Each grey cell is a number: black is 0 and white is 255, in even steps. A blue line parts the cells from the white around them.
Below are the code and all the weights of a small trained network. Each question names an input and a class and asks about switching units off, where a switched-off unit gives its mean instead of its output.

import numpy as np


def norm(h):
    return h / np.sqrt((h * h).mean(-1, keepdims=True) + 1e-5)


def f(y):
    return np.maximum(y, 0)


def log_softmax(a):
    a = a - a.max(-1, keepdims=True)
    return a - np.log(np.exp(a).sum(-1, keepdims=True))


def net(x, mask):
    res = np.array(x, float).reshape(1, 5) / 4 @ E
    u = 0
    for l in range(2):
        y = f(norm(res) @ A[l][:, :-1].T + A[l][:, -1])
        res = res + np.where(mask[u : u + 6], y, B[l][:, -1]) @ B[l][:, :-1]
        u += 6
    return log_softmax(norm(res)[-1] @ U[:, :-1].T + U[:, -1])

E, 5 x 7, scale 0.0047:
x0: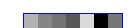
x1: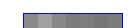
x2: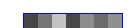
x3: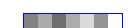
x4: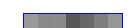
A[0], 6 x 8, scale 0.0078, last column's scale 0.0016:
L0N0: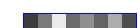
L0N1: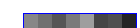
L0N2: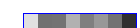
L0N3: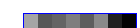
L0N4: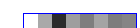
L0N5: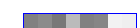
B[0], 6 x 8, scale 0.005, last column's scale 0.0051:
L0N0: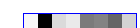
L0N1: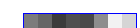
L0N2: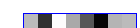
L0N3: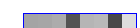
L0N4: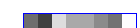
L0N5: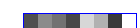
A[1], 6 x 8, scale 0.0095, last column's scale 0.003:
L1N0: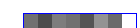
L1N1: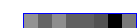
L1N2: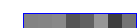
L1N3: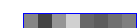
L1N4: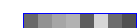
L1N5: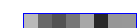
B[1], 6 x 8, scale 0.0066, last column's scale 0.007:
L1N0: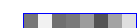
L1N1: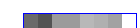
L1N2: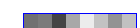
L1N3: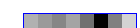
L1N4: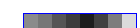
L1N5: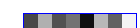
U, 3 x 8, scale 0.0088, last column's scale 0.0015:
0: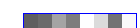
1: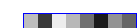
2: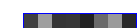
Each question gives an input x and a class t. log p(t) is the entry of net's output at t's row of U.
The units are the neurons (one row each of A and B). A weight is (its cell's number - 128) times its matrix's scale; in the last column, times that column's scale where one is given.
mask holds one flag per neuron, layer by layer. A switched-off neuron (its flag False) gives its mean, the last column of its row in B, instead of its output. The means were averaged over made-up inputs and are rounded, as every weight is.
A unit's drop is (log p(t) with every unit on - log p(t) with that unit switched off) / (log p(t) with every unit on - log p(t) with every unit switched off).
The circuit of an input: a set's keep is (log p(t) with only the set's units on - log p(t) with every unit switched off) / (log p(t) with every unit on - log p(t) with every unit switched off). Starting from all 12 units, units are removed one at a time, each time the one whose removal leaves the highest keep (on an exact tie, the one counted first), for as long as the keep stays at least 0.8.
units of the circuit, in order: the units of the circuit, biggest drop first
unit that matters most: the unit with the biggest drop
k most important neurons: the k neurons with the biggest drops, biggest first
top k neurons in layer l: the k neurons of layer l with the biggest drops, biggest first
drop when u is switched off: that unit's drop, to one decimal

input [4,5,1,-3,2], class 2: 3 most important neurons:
L0N1; L0N5; L1N5
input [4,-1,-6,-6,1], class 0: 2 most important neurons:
L0N3; L0N0
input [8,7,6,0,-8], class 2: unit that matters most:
L1N5
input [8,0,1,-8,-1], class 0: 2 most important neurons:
L1N1; L0N3
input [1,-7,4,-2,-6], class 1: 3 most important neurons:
L0N0; L0N5; L1N3
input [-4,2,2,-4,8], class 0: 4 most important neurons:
L1N2; L1N5; L1N1; L0N1
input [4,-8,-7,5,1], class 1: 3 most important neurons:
L0N4; L0N2; L1N2
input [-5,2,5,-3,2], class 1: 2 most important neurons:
L0N0; L1N5
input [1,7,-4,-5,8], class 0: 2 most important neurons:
L0N3; L0N0
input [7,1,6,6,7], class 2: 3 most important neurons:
L1N5; L0N4; L1N1
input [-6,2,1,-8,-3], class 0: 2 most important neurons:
L1N2; L1N1
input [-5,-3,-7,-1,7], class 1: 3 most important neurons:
L0N2; L0N4; L1N5
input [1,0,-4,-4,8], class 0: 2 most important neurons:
L0N3; L0N0
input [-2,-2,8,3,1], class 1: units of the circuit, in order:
L0N0
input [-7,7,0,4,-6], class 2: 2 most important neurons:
L1N4; L1N1
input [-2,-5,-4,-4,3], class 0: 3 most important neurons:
L0N3; L1N2; L0N0
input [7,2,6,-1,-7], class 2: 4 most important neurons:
L1N5; L0N1; L0N4; L0N2
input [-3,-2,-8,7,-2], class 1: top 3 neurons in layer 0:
L0N2; L0N4; L0N3
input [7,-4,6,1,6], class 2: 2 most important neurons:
L1N5; L0N4
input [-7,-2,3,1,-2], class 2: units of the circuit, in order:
L1N4
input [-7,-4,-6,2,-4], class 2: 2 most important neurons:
L1N4; L0N0
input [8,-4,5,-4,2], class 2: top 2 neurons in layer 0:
L0N1; L0N4
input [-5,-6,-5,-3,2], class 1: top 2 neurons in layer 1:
L1N5; L1N3
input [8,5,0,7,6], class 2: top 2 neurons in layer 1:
L1N5; L1N1
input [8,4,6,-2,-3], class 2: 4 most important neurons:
L1N5; L0N1; L0N4; L0N2
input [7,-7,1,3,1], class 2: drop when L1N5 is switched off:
0.2
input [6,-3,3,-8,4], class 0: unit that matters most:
L1N1
